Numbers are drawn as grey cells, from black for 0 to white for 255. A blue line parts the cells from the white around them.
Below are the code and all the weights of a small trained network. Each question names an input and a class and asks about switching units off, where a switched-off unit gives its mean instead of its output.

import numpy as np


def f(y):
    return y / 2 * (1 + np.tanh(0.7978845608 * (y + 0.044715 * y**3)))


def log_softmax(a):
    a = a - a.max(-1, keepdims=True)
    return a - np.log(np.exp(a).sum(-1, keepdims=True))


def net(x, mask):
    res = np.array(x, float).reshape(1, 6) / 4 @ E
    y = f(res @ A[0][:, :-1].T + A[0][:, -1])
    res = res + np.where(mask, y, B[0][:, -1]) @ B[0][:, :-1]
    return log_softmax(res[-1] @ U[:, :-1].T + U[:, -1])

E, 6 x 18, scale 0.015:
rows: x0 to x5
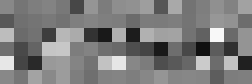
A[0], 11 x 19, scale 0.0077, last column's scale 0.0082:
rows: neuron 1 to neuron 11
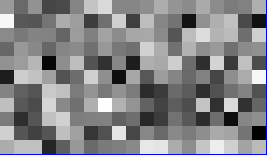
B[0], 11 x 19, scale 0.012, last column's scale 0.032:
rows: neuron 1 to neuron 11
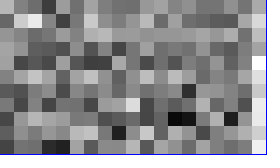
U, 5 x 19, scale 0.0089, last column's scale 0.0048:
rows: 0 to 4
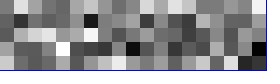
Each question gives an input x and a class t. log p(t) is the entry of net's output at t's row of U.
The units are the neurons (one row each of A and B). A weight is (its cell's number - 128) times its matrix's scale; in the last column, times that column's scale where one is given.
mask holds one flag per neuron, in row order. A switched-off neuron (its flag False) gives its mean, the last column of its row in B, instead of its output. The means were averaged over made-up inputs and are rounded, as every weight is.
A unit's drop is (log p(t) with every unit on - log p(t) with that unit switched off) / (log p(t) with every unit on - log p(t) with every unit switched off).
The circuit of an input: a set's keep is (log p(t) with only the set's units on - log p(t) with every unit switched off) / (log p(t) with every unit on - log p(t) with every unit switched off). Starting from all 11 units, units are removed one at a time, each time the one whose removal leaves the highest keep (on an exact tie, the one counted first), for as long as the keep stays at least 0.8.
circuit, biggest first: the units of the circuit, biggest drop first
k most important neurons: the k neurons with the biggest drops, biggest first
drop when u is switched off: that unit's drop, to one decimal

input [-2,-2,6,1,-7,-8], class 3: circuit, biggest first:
(neuron 5)
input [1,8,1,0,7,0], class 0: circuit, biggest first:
(neuron 9; neuron 5)
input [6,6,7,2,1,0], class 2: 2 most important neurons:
(neuron 2; neuron 10)
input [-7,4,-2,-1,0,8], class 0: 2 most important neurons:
(neuron 9; neuron 5)
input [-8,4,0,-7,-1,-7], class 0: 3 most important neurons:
(neuron 5; neuron 8; neuron 9)
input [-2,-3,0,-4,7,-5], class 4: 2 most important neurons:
(neuron 8; neuron 6)
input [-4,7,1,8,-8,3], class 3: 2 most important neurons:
(neuron 5; neuron 2)
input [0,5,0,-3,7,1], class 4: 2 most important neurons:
(neuron 8; neuron 6)
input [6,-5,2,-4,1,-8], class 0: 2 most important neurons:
(neuron 8; neuron 9)
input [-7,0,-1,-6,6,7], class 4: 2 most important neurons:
(neuron 8; neuron 3)
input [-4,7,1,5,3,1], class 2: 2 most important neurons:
(neuron 5; neuron 11)
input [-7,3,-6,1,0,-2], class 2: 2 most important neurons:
(neuron 6; neuron 5)
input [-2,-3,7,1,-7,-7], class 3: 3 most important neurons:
(neuron 5; neuron 8; neuron 7)
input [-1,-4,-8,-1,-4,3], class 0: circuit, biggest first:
(neuron 9)
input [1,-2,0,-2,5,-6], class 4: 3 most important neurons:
(neuron 8; neuron 6; neuron 9)
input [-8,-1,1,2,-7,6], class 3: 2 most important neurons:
(neuron 5; neuron 2)
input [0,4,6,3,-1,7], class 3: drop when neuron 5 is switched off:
0.8
